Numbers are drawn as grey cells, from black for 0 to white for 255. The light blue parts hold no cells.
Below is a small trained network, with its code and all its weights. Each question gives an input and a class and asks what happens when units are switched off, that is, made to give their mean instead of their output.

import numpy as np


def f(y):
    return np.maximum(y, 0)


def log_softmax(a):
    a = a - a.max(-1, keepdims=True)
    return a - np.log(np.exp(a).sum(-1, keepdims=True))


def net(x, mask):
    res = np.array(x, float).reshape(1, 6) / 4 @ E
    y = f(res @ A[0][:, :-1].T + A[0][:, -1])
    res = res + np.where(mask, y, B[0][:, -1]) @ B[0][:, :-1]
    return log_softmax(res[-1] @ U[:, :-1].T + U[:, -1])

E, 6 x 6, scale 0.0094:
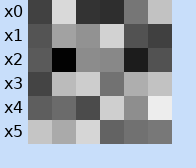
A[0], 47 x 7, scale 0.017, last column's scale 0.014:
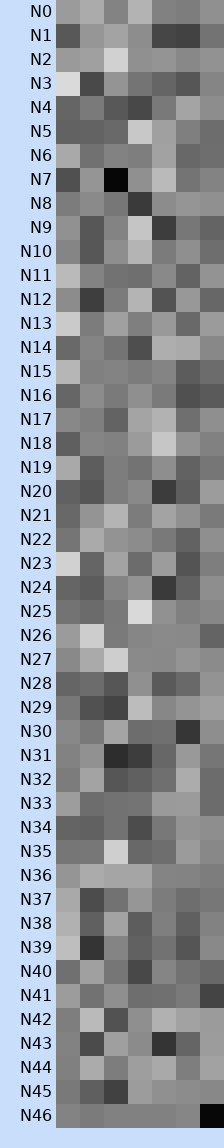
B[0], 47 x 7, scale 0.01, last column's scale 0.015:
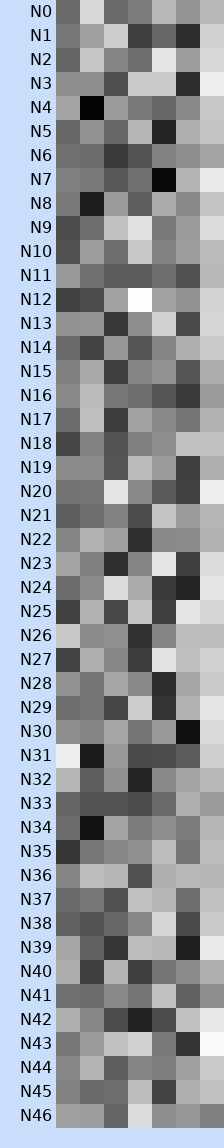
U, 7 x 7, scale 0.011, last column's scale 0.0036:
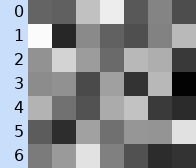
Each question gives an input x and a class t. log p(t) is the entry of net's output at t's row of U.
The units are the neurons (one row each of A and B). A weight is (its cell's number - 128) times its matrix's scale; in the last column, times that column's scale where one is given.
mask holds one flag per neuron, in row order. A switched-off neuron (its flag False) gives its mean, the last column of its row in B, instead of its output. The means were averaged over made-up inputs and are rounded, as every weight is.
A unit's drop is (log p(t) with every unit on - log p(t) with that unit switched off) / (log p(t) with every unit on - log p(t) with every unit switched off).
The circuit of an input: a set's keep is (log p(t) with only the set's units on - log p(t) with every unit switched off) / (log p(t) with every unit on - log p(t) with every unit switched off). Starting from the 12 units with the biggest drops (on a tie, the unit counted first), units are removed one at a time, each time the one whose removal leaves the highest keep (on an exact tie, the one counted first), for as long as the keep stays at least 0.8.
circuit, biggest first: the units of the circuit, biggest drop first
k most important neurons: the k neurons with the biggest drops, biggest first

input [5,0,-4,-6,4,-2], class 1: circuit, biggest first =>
N31
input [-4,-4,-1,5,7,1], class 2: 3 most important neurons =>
N7, N27, N2
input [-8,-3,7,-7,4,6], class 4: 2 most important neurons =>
N39, N3
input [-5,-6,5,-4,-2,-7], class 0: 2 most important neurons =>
N12, N9
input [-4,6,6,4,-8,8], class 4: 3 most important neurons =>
N23, N3, N39
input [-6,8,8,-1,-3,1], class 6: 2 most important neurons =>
N1, N30
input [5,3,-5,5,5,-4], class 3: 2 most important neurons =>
N18, N7
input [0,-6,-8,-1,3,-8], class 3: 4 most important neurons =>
N7, N18, N17, N29
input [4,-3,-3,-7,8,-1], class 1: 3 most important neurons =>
N31, N4, N32
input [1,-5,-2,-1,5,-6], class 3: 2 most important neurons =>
N29, N7
